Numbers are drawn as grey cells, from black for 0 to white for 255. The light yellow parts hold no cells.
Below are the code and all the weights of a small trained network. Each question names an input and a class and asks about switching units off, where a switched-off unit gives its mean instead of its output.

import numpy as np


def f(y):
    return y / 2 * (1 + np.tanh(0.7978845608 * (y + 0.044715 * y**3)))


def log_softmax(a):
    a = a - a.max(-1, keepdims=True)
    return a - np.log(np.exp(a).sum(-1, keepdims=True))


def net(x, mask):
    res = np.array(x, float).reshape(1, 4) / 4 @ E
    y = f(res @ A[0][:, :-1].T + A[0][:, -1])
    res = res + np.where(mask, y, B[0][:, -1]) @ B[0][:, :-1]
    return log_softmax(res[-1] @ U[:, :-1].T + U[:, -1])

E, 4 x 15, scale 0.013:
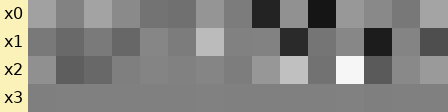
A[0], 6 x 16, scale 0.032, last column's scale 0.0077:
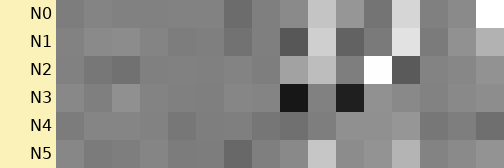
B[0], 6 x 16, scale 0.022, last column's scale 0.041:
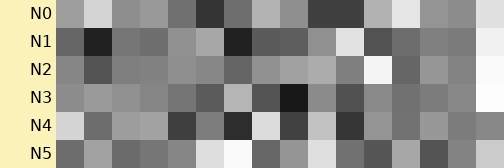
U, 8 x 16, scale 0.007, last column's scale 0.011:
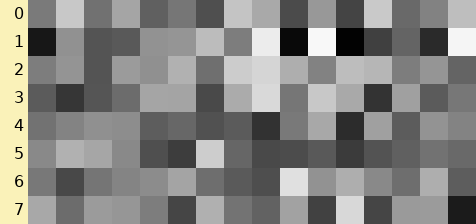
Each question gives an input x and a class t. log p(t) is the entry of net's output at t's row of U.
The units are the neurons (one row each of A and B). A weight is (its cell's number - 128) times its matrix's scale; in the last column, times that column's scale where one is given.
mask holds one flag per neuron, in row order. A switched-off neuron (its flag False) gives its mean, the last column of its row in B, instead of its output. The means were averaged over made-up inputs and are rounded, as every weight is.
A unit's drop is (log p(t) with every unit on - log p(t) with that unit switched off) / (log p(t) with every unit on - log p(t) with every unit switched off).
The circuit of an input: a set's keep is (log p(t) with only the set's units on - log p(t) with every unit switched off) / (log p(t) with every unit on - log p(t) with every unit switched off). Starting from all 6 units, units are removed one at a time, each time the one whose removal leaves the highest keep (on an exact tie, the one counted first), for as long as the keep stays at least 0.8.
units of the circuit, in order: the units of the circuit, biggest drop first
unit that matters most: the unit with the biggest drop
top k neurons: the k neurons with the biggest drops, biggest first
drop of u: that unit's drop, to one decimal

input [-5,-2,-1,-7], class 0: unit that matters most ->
N2
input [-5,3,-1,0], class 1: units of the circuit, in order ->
N2, N3
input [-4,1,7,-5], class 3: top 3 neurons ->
N3, N0, N2
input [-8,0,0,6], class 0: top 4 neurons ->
N2, N3, N1, N5
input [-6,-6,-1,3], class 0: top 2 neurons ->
N2, N0
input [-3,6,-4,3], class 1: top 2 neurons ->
N3, N2
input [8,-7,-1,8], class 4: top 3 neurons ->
N1, N2, N0
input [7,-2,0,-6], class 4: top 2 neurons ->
N1, N2
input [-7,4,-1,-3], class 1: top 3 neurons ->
N2, N3, N0
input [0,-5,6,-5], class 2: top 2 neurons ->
N0, N3
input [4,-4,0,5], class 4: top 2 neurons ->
N2, N1
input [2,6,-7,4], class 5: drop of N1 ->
0.7
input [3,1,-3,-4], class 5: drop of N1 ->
0.4
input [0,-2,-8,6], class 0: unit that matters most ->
N3
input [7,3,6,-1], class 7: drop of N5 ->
0.0
